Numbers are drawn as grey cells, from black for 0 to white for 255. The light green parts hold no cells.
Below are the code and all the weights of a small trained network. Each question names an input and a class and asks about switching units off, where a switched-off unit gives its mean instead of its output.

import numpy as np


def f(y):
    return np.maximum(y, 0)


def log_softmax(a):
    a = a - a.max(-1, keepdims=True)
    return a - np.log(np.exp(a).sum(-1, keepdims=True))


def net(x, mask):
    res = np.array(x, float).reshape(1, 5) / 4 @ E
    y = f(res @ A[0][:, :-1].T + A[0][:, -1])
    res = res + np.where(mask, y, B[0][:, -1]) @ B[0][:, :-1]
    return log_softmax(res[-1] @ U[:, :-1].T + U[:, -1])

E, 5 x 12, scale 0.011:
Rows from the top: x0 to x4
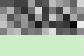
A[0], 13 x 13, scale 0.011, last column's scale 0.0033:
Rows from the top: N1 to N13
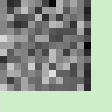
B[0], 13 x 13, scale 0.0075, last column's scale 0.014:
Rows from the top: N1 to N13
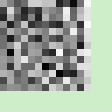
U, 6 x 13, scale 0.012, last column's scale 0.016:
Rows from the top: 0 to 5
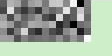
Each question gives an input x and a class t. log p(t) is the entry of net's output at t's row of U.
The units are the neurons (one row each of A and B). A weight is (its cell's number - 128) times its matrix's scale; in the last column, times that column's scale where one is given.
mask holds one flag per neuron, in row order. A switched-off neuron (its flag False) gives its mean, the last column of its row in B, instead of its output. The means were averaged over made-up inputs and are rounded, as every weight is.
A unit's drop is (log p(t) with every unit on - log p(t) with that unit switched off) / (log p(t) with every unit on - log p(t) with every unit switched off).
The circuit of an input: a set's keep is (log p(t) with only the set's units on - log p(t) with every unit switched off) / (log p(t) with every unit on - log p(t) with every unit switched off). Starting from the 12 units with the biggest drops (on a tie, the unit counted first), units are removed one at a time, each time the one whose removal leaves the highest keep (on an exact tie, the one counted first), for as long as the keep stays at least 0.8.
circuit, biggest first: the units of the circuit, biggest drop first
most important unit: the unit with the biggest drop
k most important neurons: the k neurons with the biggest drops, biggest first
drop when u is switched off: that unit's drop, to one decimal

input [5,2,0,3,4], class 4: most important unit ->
N4
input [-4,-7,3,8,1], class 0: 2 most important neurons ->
(N13 N5)
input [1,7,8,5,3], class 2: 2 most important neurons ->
(N8 N2)
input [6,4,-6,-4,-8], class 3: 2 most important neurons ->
(N1 N8)
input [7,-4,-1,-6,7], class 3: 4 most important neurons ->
(N11 N6 N5 N13)
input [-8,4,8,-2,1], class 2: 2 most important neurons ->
(N8 N4)
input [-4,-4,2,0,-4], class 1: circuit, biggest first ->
(N4 N2)
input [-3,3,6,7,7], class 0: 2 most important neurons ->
(N5 N13)
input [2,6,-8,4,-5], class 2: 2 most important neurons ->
(N10 N2)
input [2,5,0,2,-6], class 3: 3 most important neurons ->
(N1 N2 N12)
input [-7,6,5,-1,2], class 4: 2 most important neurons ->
(N6 N2)
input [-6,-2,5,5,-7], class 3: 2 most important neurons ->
(N1 N4)
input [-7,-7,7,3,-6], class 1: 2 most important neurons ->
(N2 N12)
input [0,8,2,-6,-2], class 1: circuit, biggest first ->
(N3)
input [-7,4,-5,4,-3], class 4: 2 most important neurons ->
(N6 N8)
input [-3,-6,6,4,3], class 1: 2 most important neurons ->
(N2 N12)
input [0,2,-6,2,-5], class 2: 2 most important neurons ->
(N10 N11)
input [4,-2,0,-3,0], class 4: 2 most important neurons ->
(N5 N13)
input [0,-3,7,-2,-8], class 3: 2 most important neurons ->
(N1 N10)
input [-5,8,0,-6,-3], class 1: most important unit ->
N3
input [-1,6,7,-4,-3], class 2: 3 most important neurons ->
(N8 N2 N12)
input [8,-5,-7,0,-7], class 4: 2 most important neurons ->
(N4 N8)
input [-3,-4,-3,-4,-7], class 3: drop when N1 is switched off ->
0.6
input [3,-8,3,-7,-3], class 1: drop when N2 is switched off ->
0.8
